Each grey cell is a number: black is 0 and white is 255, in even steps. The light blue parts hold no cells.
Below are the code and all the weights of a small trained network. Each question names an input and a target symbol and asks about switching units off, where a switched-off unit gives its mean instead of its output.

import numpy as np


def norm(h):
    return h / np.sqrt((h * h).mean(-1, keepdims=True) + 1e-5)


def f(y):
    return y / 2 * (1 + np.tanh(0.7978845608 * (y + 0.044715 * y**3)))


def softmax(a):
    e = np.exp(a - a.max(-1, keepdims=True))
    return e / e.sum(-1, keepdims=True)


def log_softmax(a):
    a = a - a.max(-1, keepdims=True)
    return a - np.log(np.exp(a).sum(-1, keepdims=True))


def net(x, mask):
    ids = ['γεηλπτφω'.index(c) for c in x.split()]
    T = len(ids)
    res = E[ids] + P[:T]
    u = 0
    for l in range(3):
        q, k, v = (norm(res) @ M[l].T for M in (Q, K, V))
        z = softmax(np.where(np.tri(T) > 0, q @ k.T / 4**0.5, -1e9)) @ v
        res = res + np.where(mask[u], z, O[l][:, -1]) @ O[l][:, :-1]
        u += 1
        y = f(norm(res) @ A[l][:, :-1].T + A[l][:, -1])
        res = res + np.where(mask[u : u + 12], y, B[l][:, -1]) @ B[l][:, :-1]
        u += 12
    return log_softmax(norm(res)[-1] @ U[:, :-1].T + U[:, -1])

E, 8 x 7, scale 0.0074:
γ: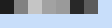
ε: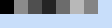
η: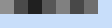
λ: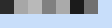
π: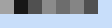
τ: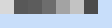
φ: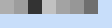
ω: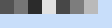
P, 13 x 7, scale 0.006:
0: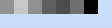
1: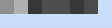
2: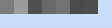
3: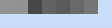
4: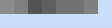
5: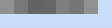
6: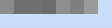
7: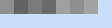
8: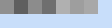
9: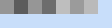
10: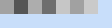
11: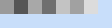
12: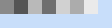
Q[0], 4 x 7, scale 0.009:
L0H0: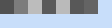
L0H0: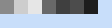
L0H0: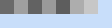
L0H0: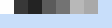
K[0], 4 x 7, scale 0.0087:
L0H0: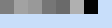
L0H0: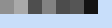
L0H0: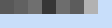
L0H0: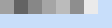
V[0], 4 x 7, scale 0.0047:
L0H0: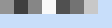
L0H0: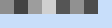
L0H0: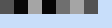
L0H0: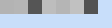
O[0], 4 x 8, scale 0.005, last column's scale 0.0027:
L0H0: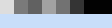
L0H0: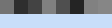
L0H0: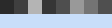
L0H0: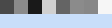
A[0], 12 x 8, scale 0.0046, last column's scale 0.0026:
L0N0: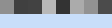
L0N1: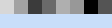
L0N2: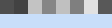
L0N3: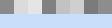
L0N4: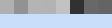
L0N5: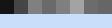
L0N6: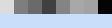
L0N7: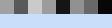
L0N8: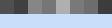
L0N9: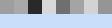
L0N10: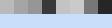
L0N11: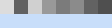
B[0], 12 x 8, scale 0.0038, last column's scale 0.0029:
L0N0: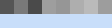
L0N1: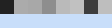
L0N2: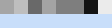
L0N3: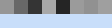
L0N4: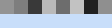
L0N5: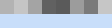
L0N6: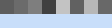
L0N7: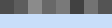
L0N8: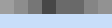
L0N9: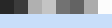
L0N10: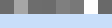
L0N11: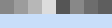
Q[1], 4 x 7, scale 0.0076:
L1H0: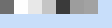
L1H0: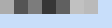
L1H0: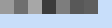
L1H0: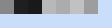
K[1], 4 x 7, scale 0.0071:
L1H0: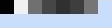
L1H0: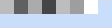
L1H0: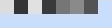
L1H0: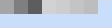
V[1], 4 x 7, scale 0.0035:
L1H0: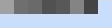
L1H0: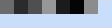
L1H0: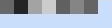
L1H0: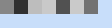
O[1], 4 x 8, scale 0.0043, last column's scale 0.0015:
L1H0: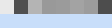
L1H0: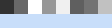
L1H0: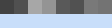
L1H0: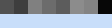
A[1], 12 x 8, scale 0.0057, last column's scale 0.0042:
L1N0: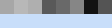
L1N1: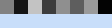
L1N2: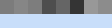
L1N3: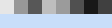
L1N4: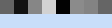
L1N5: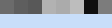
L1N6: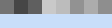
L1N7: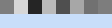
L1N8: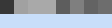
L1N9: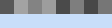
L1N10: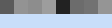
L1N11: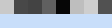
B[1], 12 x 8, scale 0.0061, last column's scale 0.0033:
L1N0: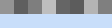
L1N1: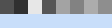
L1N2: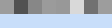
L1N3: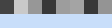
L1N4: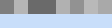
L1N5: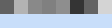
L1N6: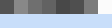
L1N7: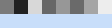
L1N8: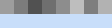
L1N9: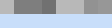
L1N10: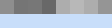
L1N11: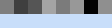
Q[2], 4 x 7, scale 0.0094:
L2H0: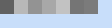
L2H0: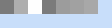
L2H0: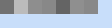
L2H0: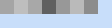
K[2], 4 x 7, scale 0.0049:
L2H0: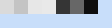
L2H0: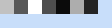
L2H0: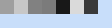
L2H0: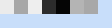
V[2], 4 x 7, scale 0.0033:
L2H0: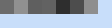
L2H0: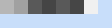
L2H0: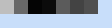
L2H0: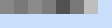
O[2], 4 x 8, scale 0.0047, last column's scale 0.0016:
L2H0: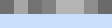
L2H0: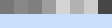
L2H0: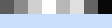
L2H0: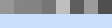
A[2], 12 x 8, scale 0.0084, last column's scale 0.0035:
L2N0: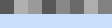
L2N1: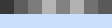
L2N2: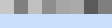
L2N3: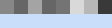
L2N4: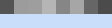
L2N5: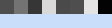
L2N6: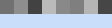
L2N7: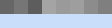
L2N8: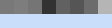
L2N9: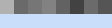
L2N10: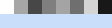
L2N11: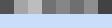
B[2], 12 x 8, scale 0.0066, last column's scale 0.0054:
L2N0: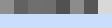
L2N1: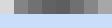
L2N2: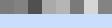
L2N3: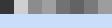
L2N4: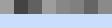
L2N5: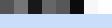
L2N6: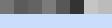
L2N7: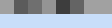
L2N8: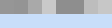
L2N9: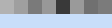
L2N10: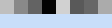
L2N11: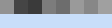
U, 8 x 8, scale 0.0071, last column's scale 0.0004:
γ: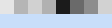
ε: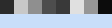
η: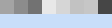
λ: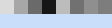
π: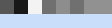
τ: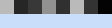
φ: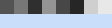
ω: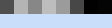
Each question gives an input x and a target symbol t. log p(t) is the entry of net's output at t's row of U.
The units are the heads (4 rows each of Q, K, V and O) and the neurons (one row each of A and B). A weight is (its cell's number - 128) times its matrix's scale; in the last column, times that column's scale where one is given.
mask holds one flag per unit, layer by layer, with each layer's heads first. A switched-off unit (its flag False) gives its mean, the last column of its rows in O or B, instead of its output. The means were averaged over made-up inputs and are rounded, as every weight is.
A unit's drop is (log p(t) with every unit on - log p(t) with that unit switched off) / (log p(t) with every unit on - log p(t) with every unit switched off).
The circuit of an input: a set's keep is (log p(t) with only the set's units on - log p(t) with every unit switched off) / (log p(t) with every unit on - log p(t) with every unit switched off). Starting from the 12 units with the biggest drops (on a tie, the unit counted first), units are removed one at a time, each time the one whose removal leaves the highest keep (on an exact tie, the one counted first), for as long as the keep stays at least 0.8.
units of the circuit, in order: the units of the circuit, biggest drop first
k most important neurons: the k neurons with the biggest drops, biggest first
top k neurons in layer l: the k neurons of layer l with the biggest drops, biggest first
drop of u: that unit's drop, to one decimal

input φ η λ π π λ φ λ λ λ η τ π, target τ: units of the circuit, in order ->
(L1H0 L1N11)
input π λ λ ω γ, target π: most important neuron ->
(L2N5)
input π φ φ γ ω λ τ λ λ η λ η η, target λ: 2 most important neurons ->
(L0N9 L2N10)
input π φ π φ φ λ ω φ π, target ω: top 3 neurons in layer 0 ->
(L0N1 L0N3 L0N10)
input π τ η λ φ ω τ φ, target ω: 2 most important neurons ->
(L1N3 L2N5)
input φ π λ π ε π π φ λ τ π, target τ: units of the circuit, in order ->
(L1N11 L1H0)
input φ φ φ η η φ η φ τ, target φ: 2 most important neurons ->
(L0N9 L0N2)
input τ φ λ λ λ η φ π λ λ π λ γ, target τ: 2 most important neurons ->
(L0N2 L2N5)
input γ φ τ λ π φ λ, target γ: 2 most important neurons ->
(L2N8 L2N5)
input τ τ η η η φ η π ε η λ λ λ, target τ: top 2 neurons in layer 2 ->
(L2N5 L2N4)
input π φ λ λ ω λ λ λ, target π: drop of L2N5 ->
0.2
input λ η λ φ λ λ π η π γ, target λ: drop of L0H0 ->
1.1
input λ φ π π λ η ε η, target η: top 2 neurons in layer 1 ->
(L1N11 L1N4)
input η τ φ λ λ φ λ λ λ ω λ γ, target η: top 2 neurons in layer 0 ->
(L0N9 L0N2)
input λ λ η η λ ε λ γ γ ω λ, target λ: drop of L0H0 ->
1.4
